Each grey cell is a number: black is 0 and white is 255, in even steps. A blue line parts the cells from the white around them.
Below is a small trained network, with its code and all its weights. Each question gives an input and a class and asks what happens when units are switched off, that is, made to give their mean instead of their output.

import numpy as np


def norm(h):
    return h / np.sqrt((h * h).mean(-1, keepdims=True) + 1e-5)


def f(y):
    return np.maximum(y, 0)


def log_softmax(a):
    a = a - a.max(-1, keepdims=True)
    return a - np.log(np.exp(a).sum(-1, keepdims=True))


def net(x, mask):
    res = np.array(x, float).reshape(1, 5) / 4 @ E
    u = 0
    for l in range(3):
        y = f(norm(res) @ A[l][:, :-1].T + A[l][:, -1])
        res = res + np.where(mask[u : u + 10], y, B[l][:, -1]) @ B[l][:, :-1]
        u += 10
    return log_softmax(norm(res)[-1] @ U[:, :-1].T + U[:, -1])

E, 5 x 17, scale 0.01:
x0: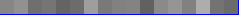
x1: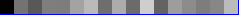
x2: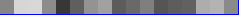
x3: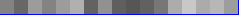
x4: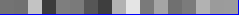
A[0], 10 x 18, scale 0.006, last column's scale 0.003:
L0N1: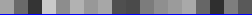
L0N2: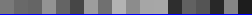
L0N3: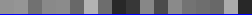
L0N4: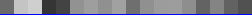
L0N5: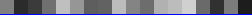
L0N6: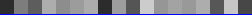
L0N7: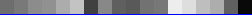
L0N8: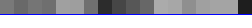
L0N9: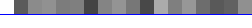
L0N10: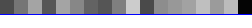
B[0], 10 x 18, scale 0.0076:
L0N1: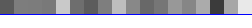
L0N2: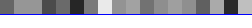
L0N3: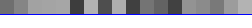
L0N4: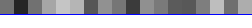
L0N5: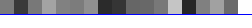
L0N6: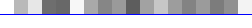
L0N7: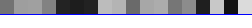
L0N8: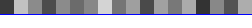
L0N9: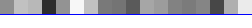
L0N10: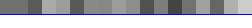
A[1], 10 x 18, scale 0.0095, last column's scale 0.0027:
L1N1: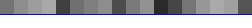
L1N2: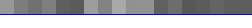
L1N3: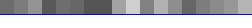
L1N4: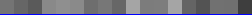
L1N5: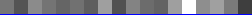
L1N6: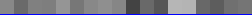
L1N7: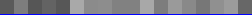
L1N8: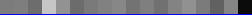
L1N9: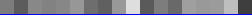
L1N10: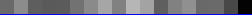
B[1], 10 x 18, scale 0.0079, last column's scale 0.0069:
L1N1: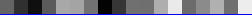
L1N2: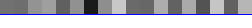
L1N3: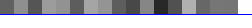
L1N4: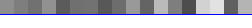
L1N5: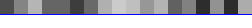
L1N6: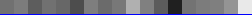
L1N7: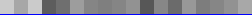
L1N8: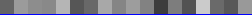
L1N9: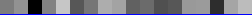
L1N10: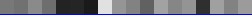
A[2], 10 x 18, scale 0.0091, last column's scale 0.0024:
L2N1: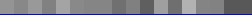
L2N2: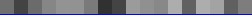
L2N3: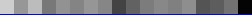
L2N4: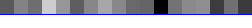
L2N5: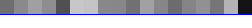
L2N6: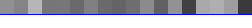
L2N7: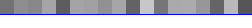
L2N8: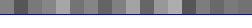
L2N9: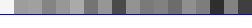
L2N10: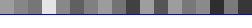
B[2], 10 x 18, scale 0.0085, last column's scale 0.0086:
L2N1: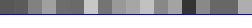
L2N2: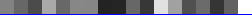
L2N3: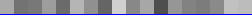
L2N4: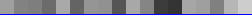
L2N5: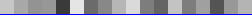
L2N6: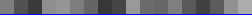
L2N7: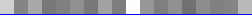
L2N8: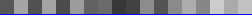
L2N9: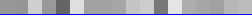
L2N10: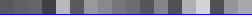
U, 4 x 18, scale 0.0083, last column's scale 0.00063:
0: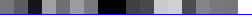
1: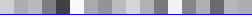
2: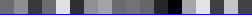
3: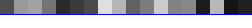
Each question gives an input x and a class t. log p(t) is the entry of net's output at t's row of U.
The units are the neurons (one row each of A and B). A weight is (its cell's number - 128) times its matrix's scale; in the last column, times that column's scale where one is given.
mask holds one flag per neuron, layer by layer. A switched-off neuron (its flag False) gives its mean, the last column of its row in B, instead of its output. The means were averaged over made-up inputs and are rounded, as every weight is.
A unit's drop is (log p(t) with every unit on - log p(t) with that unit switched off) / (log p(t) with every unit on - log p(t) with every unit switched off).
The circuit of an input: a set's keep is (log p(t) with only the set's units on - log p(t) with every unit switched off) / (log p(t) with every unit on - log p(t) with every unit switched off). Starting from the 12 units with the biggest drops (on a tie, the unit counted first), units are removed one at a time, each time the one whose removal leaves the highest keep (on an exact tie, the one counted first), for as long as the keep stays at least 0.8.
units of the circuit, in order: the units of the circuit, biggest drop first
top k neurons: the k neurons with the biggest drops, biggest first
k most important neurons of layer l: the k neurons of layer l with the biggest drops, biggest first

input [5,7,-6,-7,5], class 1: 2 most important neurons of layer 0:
[L0N6; L0N7]
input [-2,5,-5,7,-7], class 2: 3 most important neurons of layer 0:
[L0N1; L0N3; L0N2]
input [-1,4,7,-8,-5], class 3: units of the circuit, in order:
[L1N2]
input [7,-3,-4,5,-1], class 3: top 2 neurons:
[L0N7; L0N8]
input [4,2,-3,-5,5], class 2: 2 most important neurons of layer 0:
[L0N7; L0N10]
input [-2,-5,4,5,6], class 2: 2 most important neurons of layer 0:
[L0N6; L0N10]
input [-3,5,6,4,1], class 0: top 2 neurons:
[L1N1; L0N9]
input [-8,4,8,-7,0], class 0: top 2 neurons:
[L1N1; L0N7]
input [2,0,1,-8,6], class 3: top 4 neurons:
[L0N2; L1N10; L1N2; L0N1]
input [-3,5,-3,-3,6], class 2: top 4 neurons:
[L1N3; L0N9; L1N9; L0N10]
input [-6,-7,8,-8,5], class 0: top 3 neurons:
[L0N6; L1N1; L0N7]
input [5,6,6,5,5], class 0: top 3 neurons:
[L1N1; L0N9; L0N4]
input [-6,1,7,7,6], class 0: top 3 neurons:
[L1N1; L0N1; L0N2]
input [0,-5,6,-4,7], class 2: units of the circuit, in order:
[L1N3]
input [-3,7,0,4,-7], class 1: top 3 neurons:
[L0N6; L2N5; L2N7]
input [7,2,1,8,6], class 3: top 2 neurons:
[L0N7; L1N5]
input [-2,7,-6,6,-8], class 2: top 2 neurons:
[L0N1; L0N9]
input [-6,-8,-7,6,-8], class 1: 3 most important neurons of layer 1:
[L1N1; L1N3; L1N9]
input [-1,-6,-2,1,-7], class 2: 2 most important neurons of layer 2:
[L2N10; L2N4]
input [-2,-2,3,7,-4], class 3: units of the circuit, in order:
[L0N7]
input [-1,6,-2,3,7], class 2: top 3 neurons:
[L0N10; L1N9; L0N9]
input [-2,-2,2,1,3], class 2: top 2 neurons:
[L0N6; L1N9]
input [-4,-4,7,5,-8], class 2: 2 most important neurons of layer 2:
[L2N4; L2N10]
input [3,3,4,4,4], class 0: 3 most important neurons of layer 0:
[L0N1; L0N4; L0N2]
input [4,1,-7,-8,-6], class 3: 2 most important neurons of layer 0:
[L0N2; L0N4]
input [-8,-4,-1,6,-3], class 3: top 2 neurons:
[L0N7; L0N6]
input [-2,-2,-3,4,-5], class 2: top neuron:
[L0N1]
